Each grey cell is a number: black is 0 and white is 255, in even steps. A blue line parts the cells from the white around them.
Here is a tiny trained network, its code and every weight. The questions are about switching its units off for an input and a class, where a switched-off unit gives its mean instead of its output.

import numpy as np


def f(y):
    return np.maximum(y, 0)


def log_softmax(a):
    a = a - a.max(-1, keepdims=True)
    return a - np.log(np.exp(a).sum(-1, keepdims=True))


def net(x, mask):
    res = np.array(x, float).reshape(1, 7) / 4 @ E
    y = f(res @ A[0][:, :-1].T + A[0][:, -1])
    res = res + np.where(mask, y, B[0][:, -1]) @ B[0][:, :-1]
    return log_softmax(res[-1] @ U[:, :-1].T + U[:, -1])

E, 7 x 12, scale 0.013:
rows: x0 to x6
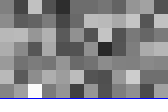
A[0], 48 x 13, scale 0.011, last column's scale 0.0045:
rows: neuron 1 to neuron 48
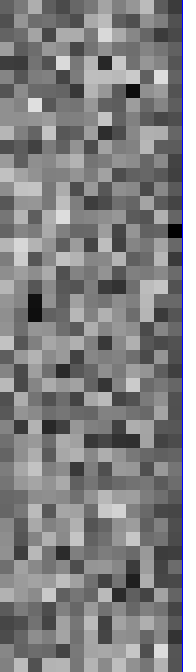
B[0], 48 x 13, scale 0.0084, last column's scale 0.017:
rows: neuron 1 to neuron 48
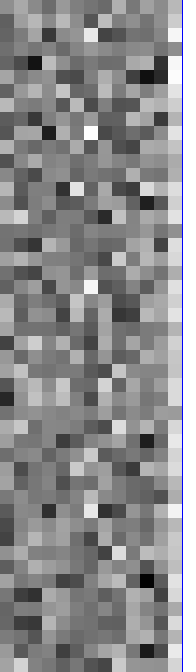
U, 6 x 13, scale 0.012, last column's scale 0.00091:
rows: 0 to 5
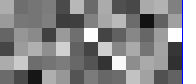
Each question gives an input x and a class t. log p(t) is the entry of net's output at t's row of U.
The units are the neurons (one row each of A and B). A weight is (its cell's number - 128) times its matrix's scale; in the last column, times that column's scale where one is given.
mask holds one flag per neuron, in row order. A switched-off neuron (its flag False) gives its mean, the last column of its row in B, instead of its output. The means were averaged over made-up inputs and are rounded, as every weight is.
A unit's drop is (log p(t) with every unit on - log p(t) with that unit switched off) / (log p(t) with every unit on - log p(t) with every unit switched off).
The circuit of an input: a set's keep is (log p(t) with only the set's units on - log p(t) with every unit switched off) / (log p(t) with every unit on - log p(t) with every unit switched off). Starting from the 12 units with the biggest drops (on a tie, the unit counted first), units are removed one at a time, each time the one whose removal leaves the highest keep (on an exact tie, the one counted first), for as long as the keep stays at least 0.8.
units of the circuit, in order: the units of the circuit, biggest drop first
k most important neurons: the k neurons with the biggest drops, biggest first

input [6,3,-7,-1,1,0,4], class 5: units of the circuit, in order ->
neuron 5
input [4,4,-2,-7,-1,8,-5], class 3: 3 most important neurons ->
neuron 39; neuron 25; neuron 28
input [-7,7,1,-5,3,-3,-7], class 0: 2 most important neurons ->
neuron 23; neuron 22
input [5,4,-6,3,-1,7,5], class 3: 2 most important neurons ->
neuron 28; neuron 25
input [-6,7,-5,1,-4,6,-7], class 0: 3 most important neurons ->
neuron 23; neuron 22; neuron 42
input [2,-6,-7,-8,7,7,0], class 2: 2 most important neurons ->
neuron 37; neuron 3
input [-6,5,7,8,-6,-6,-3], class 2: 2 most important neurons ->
neuron 10; neuron 21
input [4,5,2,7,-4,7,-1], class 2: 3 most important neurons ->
neuron 10; neuron 21; neuron 29
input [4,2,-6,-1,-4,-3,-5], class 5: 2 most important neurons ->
neuron 45; neuron 5
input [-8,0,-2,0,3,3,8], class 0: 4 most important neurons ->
neuron 14; neuron 34; neuron 26; neuron 31
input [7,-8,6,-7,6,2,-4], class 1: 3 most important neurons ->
neuron 32; neuron 42; neuron 15
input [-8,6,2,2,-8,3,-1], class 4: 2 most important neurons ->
neuron 48; neuron 16
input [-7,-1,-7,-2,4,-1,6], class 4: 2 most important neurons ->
neuron 16; neuron 48
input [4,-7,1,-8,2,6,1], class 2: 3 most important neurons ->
neuron 37; neuron 3; neuron 6
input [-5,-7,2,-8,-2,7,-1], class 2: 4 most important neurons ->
neuron 37; neuron 3; neuron 6; neuron 33
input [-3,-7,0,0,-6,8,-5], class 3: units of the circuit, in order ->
neuron 25
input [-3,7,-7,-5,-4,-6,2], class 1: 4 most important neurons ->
neuron 6; neuron 47; neuron 18; neuron 43
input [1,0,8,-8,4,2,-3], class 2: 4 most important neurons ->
neuron 3; neuron 37; neuron 5; neuron 33
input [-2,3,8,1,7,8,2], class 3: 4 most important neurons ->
neuron 28; neuron 25; neuron 39; neuron 5
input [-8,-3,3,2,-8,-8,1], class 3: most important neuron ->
neuron 7
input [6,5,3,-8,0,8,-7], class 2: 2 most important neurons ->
neuron 3; neuron 37
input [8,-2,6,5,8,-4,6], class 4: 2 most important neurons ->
neuron 40; neuron 31
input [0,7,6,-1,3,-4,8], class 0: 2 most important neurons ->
neuron 14; neuron 34
